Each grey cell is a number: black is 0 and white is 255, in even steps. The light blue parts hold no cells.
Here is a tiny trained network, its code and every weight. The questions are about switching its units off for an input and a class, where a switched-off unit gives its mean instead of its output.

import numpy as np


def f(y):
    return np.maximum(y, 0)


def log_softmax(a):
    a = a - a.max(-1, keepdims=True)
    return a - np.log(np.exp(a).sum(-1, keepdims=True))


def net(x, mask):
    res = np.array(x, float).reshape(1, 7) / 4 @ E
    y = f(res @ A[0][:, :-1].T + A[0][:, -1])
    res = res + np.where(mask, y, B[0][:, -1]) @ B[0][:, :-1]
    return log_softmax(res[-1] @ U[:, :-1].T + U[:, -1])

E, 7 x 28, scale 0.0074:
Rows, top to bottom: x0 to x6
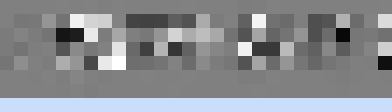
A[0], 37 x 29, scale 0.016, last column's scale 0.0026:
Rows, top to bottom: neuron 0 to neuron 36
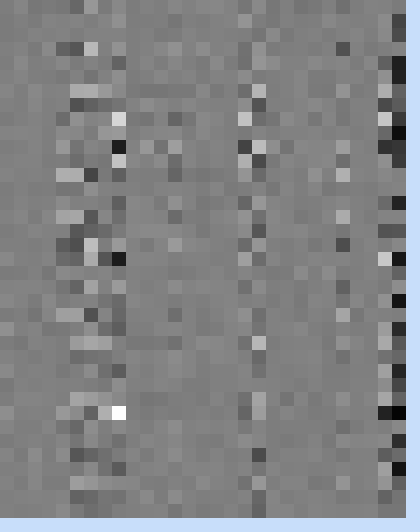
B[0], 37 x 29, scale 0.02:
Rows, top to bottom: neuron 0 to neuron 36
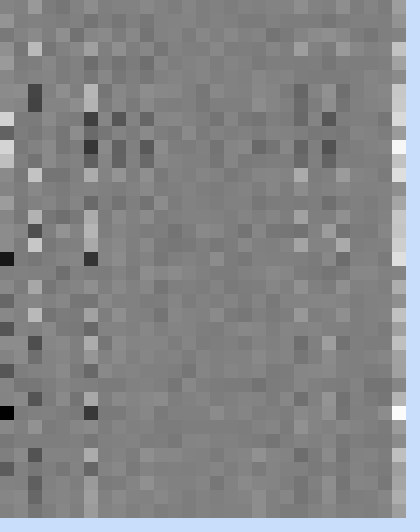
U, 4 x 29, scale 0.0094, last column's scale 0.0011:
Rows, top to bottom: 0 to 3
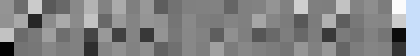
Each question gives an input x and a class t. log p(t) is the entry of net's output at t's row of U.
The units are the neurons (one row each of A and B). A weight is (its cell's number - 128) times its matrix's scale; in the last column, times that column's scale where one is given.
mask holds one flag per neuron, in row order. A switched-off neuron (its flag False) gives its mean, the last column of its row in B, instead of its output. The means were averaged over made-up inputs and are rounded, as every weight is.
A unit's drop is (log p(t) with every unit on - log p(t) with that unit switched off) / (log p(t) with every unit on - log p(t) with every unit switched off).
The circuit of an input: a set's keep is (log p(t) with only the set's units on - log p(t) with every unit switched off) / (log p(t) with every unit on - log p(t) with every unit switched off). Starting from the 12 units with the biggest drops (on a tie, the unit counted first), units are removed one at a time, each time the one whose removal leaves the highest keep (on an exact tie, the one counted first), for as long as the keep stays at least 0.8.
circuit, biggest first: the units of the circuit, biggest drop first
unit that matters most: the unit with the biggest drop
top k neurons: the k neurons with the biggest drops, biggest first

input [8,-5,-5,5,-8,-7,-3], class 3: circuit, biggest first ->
(neuron 18)
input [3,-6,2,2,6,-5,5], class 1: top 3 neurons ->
(neuron 18; neuron 7; neuron 16)
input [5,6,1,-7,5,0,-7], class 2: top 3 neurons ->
(neuron 10; neuron 7; neuron 16)
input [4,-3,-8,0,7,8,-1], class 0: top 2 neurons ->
(neuron 12; neuron 15)
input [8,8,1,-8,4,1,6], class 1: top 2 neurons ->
(neuron 6; neuron 24)
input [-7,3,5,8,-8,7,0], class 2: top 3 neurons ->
(neuron 8; neuron 29; neuron 11)
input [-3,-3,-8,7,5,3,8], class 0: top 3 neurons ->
(neuron 12; neuron 10; neuron 15)
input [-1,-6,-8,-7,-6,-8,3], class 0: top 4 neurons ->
(neuron 12; neuron 15; neuron 22; neuron 8)
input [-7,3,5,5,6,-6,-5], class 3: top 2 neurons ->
(neuron 29; neuron 10)
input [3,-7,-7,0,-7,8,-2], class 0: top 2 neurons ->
(neuron 12; neuron 29)
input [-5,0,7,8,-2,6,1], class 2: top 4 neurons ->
(neuron 8; neuron 11; neuron 12; neuron 15)
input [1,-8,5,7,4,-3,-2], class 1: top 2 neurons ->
(neuron 10; neuron 7)
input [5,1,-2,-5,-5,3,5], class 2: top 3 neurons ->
(neuron 10; neuron 29; neuron 14)
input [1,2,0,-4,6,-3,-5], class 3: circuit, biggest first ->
(neuron 29)
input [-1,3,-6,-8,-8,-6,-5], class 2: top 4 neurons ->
(neuron 10; neuron 29; neuron 14; neuron 4)
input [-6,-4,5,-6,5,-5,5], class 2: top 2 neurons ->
(neuron 10; neuron 12)
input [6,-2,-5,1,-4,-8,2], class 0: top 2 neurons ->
(neuron 29; neuron 12)
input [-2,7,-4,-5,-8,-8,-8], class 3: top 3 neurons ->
(neuron 18; neuron 7; neuron 16)
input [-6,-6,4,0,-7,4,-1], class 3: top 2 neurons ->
(neuron 18; neuron 6)
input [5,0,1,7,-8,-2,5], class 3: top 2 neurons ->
(neuron 18; neuron 10)
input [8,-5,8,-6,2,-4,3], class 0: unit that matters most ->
neuron 17
